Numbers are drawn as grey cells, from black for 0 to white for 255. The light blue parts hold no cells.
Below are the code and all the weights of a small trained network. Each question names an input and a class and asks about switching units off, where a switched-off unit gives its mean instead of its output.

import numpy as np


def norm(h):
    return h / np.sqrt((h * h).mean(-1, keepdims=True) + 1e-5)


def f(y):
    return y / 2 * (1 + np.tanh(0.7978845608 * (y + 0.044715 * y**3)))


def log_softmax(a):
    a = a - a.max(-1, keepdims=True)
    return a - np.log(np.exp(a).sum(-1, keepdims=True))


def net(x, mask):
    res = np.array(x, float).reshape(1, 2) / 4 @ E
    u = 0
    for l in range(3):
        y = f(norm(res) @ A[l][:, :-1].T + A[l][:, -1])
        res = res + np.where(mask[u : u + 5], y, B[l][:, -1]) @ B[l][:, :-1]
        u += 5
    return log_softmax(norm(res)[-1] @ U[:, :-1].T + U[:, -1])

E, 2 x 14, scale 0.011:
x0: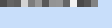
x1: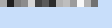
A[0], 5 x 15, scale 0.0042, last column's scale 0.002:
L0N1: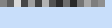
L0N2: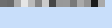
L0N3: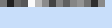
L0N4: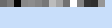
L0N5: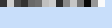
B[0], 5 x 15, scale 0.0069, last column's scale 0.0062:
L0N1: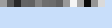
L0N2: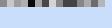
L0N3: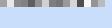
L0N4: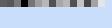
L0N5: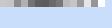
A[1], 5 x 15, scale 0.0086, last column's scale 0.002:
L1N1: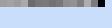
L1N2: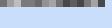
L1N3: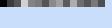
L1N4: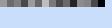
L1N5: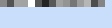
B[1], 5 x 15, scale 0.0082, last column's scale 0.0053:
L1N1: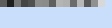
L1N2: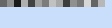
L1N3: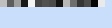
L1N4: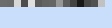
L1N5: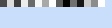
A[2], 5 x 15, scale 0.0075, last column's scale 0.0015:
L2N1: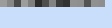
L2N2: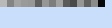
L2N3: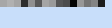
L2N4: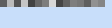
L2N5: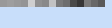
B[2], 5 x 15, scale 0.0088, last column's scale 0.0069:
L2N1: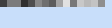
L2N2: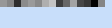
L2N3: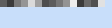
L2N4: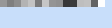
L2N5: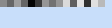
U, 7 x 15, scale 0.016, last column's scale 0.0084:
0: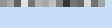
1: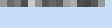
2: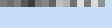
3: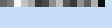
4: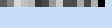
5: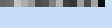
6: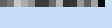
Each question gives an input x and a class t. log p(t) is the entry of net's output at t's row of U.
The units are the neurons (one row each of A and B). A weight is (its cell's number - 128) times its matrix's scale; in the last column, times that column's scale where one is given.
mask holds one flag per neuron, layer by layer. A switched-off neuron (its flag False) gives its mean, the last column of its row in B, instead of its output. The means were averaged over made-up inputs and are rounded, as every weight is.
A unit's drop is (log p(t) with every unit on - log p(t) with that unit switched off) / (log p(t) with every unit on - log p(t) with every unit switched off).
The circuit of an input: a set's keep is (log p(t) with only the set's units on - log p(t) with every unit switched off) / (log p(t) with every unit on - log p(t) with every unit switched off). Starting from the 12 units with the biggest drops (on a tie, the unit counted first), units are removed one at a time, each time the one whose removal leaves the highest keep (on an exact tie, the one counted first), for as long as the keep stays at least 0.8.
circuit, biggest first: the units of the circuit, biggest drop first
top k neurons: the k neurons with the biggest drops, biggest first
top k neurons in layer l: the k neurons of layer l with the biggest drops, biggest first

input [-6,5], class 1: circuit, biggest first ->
(L2N3)
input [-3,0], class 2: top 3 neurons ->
(L0N1, L1N3, L0N4)
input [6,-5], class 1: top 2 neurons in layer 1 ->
(L1N3, L1N5)
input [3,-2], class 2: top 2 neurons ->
(L1N5, L0N5)
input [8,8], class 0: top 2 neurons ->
(L1N5, L0N1)
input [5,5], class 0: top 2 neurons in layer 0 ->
(L0N1, L0N3)
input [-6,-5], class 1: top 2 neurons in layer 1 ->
(L1N5, L1N4)
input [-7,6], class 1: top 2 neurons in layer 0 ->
(L0N5, L0N1)
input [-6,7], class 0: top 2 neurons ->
(L1N5, L0N4)
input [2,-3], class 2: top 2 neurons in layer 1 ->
(L1N5, L1N1)
